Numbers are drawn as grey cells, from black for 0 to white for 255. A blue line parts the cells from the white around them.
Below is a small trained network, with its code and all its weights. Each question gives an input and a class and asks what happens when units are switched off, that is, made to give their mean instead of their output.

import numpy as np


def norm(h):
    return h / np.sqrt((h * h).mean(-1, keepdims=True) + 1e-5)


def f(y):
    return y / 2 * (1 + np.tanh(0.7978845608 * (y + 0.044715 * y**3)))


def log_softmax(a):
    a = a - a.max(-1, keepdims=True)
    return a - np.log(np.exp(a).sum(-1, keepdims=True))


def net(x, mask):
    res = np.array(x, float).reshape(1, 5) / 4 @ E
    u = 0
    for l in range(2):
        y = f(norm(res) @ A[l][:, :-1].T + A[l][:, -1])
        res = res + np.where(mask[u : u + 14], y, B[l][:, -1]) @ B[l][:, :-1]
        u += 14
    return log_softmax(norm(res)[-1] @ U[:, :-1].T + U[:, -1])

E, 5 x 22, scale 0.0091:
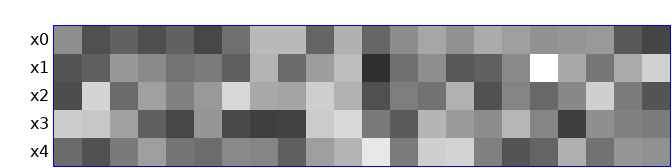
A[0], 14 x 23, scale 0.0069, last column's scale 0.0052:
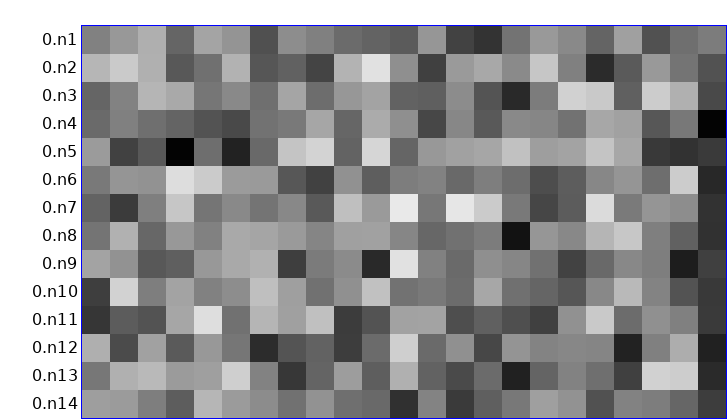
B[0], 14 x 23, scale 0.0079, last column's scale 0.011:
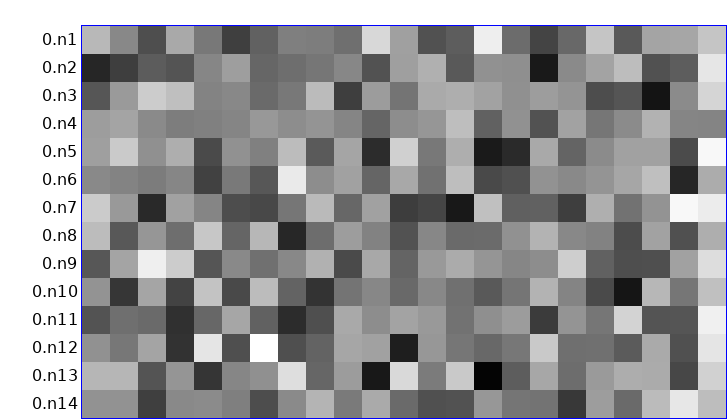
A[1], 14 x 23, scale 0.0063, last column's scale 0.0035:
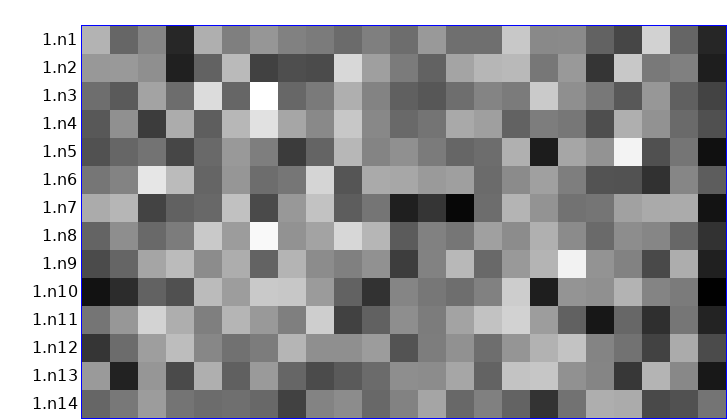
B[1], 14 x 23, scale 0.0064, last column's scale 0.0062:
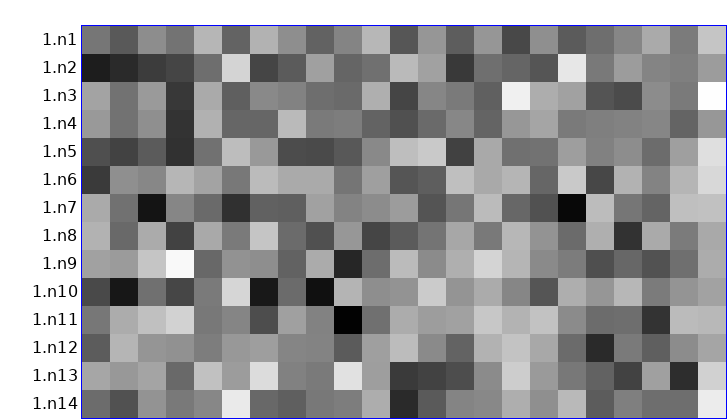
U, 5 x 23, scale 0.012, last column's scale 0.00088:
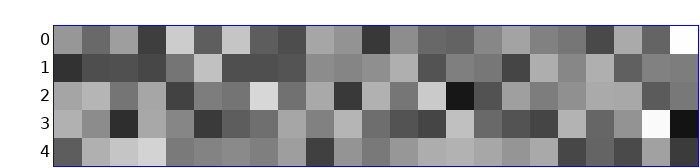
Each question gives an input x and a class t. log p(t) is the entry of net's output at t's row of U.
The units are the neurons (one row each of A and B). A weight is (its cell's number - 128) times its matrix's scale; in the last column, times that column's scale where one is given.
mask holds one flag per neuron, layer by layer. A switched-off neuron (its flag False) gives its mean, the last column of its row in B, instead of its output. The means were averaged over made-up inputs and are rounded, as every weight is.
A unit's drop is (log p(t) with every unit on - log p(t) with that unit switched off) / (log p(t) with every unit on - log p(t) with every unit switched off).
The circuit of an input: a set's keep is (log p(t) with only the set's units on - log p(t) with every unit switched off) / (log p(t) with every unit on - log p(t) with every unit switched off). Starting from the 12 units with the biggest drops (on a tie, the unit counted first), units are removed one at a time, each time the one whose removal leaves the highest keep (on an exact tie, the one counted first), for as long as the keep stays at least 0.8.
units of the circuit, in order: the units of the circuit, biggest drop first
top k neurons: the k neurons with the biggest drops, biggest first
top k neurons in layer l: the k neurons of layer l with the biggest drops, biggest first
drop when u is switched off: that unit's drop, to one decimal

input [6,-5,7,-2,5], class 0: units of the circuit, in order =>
0.n10
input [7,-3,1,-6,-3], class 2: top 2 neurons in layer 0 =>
0.n5, 0.n2
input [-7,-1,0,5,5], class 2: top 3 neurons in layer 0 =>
0.n13, 0.n11, 0.n6
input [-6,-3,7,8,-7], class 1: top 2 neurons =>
0.n2, 0.n12
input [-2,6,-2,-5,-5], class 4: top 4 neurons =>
0.n3, 0.n7, 0.n2, 1.n9
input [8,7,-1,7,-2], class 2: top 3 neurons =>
0.n5, 0.n11, 0.n9
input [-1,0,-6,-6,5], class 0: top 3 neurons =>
0.n12, 0.n2, 1.n13
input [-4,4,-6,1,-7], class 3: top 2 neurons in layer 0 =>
0.n14, 0.n1
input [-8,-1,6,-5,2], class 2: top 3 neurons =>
0.n13, 0.n6, 0.n12
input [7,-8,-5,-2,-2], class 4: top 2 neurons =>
0.n9, 0.n13
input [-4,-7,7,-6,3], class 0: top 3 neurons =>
0.n10, 0.n3, 0.n8
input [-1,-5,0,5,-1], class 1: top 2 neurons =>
0.n2, 0.n3
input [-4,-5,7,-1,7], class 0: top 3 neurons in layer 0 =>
0.n10, 0.n8, 0.n1
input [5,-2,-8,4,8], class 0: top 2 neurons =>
0.n12, 0.n1
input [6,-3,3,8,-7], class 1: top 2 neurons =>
0.n2, 0.n7
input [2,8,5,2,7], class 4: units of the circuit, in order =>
0.n3
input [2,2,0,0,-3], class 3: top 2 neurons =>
0.n14, 0.n1
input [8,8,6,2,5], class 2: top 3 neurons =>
0.n5, 0.n9, 0.n12
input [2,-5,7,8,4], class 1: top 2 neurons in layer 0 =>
0.n2, 0.n12
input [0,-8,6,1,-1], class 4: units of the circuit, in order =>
0.n9
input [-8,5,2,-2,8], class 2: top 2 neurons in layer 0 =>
0.n13, 0.n6
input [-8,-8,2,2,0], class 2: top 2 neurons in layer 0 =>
0.n13, 0.n6
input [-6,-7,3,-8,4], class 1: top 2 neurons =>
0.n11, 0.n3
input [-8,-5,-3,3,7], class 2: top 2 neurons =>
0.n13, 0.n6
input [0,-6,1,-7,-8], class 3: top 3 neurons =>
0.n14, 0.n1, 0.n2
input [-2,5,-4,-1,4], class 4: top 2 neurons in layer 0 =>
0.n3, 0.n10
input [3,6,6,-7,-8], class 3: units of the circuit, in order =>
1.n7
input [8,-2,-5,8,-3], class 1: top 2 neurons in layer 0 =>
0.n2, 0.n13
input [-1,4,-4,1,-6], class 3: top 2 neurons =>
0.n14, 0.n1
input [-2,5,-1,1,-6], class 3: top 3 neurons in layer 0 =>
0.n14, 0.n1, 0.n9
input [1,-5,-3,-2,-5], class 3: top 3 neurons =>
0.n14, 0.n1, 0.n3
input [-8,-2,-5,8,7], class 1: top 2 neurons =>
0.n2, 0.n5
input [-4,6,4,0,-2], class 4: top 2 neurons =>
0.n3, 0.n12
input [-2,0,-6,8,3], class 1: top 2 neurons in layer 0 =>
0.n2, 0.n10
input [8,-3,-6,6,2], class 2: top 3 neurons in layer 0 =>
0.n5, 0.n11, 0.n10
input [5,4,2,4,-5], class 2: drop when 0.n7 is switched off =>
0.9
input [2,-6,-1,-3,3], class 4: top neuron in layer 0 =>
0.n9
